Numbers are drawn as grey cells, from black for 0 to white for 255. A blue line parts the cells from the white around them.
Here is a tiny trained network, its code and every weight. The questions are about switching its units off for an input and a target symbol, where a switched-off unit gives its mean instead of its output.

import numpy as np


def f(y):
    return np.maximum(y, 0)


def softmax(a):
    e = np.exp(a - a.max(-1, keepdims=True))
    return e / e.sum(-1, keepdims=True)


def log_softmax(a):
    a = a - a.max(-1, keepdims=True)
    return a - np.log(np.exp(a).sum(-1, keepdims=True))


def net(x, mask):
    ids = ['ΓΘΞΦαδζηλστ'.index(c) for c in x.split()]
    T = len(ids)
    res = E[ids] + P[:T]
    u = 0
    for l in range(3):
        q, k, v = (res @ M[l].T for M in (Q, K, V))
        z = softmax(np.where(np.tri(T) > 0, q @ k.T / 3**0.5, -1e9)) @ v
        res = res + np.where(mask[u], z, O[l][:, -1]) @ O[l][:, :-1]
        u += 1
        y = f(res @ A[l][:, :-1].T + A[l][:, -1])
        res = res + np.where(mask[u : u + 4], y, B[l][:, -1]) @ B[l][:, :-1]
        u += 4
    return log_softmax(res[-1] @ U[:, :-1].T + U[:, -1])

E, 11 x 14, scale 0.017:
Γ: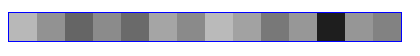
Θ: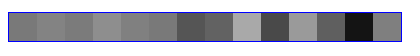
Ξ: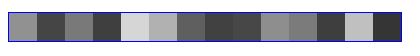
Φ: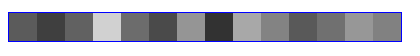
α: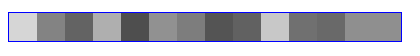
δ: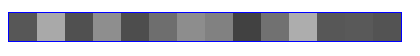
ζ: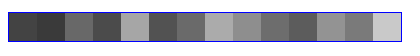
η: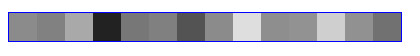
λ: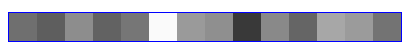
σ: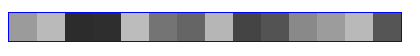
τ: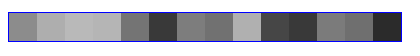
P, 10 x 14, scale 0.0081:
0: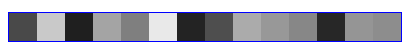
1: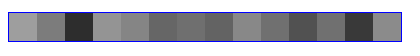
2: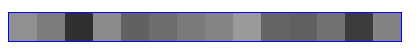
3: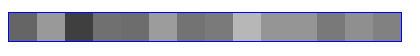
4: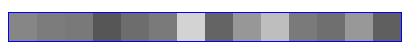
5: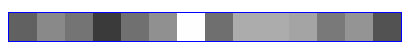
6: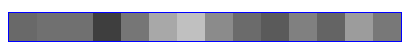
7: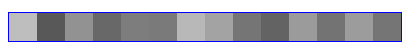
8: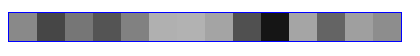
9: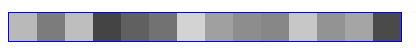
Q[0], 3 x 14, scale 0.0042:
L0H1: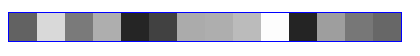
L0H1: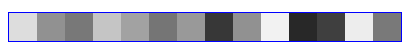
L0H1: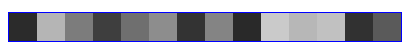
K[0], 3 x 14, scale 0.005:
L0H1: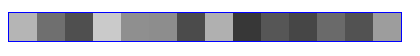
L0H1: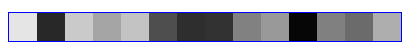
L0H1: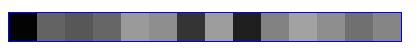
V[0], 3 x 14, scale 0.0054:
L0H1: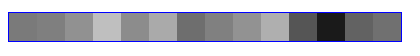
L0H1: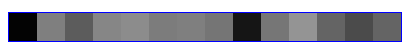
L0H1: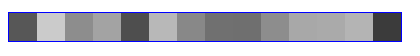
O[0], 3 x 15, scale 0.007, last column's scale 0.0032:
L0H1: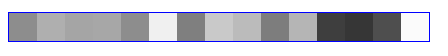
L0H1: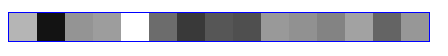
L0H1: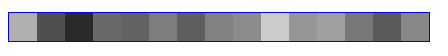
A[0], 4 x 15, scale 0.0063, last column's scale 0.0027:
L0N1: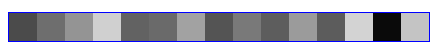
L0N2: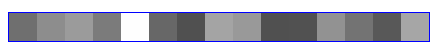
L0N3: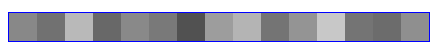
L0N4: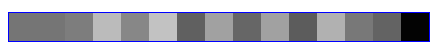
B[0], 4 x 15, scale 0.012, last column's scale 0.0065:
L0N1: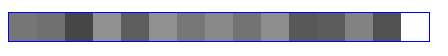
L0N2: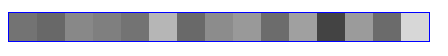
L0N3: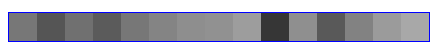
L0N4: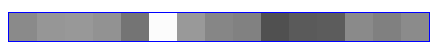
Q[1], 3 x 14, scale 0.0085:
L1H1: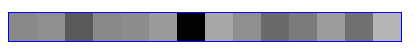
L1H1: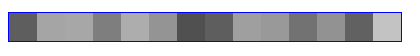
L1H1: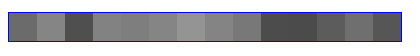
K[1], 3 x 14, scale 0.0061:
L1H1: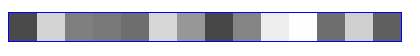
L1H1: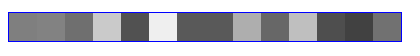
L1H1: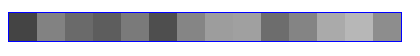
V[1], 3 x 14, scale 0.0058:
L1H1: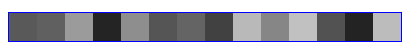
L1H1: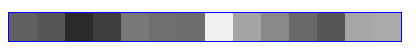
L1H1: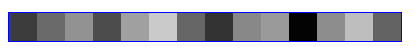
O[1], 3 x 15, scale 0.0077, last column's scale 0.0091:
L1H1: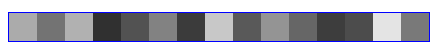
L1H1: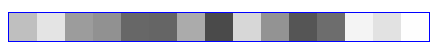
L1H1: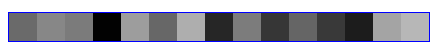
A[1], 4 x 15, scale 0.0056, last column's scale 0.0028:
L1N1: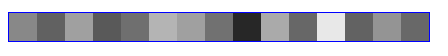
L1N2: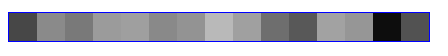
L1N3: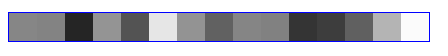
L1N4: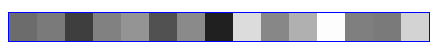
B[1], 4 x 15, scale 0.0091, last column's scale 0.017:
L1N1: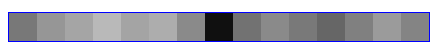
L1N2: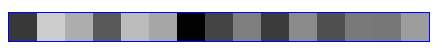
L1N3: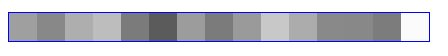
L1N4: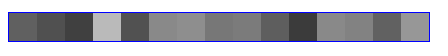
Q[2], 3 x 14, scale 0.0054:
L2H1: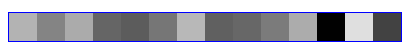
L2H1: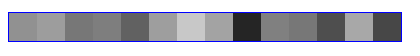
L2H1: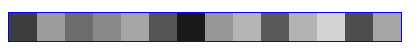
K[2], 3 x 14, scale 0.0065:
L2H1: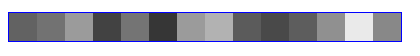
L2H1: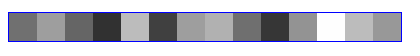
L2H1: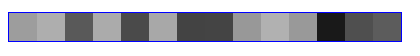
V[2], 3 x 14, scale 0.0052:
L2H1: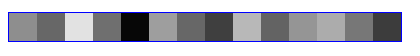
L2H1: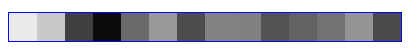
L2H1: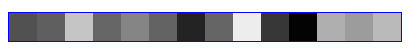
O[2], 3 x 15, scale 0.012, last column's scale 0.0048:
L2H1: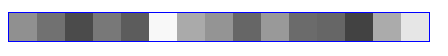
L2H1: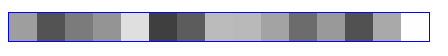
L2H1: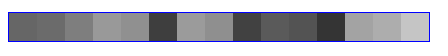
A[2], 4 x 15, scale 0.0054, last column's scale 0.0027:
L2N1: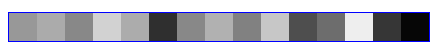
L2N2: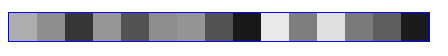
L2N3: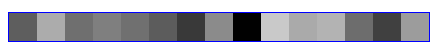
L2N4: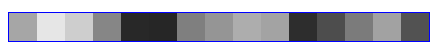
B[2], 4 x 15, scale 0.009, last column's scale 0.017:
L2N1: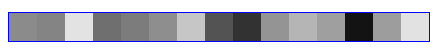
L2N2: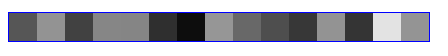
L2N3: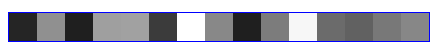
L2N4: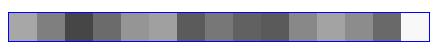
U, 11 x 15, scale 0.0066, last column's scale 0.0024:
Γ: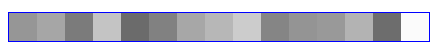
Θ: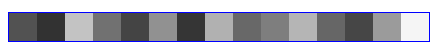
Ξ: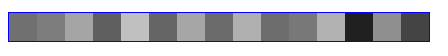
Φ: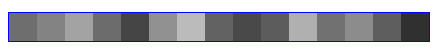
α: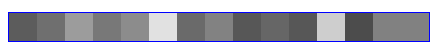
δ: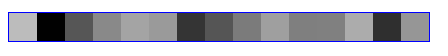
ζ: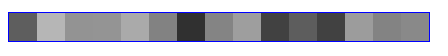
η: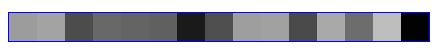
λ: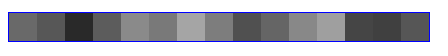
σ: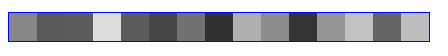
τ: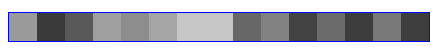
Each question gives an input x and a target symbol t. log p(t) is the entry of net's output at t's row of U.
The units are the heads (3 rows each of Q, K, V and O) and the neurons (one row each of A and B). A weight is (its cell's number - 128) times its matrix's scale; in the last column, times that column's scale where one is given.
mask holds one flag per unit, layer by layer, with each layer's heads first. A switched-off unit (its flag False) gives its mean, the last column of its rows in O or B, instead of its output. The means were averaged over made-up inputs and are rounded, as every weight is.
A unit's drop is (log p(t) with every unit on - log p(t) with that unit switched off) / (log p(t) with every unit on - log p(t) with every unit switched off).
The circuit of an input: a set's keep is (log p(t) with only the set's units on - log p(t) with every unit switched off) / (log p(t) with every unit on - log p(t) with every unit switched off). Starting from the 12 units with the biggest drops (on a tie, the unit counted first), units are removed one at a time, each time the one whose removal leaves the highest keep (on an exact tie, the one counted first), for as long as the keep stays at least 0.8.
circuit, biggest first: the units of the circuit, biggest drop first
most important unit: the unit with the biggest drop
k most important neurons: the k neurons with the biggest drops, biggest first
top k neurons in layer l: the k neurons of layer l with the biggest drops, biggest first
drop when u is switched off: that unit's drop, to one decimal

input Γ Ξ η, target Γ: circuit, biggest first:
(L0H1, L1H1, L0N1)
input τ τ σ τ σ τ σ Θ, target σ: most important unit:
L1H1
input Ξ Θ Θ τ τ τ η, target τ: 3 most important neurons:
(L1N2, L0N3, L2N1)
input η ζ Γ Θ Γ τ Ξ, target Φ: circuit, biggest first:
(L2H1, L2N1)
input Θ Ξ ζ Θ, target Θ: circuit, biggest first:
(L1H1, L0N1)
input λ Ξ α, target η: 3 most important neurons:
(L2N2, L0N2, L2N1)
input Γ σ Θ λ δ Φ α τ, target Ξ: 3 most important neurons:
(L2N1, L0N1, L1N3)
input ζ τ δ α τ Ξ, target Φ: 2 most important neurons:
(L0N1, L2N1)
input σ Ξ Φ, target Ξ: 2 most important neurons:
(L2N1, L0N1)
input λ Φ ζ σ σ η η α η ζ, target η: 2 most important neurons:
(L2N1, L0N3)
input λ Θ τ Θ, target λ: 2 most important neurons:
(L0N4, L1N4)
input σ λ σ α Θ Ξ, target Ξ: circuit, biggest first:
(L2N1, L2H1)
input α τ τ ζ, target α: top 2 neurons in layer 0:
(L0N1, L0N4)
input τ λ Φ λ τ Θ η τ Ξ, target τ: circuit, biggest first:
(L2H1)
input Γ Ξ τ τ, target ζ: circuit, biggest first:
(L1N2, L1H1, L2N1)
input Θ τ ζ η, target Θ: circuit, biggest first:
(L0N1, L1H1)
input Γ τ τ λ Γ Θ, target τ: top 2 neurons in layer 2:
(L2N4, L2N1)
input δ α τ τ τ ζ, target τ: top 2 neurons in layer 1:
(L1N2, L1N3)
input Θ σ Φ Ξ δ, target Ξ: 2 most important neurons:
(L2N1, L1N3)
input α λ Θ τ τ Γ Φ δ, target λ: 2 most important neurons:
(L2N3, L0N3)
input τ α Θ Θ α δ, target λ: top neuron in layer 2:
(L2N3)
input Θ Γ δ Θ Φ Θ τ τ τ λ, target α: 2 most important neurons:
(L0N1, L0N2)
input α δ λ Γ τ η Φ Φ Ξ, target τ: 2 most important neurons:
(L0N3, L1N3)
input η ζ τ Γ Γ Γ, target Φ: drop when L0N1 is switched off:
0.0
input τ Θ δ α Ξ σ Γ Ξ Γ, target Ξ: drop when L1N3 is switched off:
0.3
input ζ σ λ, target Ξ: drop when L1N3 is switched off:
0.1
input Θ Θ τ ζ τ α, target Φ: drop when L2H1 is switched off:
1.6
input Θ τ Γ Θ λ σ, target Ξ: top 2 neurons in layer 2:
(L2N1, L2N4)
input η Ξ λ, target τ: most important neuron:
(L0N4)
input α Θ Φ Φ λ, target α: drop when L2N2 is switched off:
0.4
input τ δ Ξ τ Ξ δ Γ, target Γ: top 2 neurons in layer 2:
(L2N1, L2N4)
